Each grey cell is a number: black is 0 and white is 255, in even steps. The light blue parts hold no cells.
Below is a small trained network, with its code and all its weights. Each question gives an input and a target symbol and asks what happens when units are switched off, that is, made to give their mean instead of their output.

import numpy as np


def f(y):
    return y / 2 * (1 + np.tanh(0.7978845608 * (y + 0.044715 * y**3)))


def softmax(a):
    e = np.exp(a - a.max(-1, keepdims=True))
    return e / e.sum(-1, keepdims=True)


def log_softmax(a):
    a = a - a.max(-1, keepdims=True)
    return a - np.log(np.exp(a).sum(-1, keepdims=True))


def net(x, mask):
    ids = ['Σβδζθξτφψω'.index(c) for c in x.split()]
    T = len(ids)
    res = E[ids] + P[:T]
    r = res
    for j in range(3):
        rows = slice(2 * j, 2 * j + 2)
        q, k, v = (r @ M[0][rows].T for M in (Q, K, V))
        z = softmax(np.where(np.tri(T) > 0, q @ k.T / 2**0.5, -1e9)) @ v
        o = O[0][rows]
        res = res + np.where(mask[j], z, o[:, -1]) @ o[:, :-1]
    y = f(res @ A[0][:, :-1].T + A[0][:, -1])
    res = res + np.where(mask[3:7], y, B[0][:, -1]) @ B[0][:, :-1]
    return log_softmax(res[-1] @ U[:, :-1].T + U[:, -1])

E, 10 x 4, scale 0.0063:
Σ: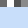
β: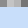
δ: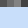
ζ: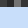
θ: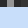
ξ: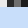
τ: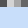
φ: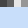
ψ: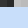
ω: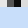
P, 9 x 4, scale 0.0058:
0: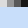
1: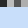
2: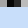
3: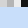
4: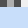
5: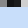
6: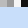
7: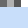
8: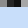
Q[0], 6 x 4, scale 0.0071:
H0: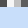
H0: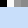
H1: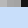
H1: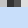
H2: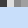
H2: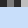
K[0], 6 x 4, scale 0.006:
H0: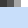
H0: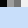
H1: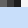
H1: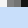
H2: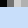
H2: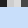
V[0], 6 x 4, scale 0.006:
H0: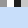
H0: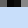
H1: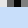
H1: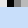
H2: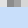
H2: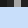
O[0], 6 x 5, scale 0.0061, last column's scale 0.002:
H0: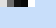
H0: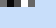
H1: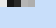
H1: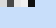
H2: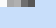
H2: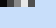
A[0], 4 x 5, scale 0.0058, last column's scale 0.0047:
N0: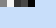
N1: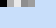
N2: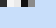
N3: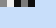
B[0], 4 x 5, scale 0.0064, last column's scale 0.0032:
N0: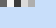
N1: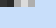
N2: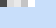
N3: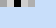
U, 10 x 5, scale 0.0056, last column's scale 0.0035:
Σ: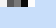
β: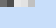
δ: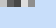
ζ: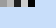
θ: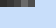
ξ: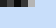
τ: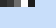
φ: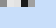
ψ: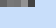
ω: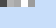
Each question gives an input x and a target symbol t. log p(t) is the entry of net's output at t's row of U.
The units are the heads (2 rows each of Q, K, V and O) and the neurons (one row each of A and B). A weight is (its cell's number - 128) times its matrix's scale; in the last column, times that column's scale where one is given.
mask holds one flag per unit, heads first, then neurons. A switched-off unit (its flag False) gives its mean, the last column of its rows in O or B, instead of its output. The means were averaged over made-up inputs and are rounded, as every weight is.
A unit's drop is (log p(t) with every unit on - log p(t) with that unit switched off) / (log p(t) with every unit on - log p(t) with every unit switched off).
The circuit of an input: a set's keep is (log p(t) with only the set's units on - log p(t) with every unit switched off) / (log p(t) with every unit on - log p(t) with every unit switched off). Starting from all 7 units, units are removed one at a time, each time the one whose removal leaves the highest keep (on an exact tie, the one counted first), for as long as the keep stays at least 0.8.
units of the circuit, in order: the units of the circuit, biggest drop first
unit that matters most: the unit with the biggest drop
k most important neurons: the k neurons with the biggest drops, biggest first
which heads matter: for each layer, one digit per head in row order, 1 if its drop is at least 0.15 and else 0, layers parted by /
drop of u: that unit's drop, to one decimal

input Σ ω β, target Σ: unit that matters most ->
H2
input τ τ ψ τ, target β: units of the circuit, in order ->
(H0; H1; N1; H2)
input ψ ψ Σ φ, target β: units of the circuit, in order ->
(N1; H0; H1; N2)
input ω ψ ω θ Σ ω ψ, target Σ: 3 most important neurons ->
(N2; N1; N0)
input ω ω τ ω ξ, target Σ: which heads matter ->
001
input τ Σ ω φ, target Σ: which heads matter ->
011
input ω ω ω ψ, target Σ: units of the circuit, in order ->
(H2; N2; H1)
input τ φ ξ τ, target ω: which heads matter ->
110
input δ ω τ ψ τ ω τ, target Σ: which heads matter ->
111
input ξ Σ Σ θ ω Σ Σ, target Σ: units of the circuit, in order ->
(H1; H0; H2)
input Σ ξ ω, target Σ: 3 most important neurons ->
(N0; N2; N1)
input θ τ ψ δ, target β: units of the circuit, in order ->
(H0; H1; H2; N1)
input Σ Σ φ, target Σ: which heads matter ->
100
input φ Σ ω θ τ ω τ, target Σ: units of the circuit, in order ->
(H1; H0; H2; N2)
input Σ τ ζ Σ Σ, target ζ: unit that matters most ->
N3
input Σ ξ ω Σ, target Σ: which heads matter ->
011
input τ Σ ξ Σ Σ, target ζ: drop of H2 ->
0.1
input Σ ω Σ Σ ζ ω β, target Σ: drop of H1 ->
0.6
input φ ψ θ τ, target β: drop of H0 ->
0.3
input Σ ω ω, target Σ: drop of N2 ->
0.1
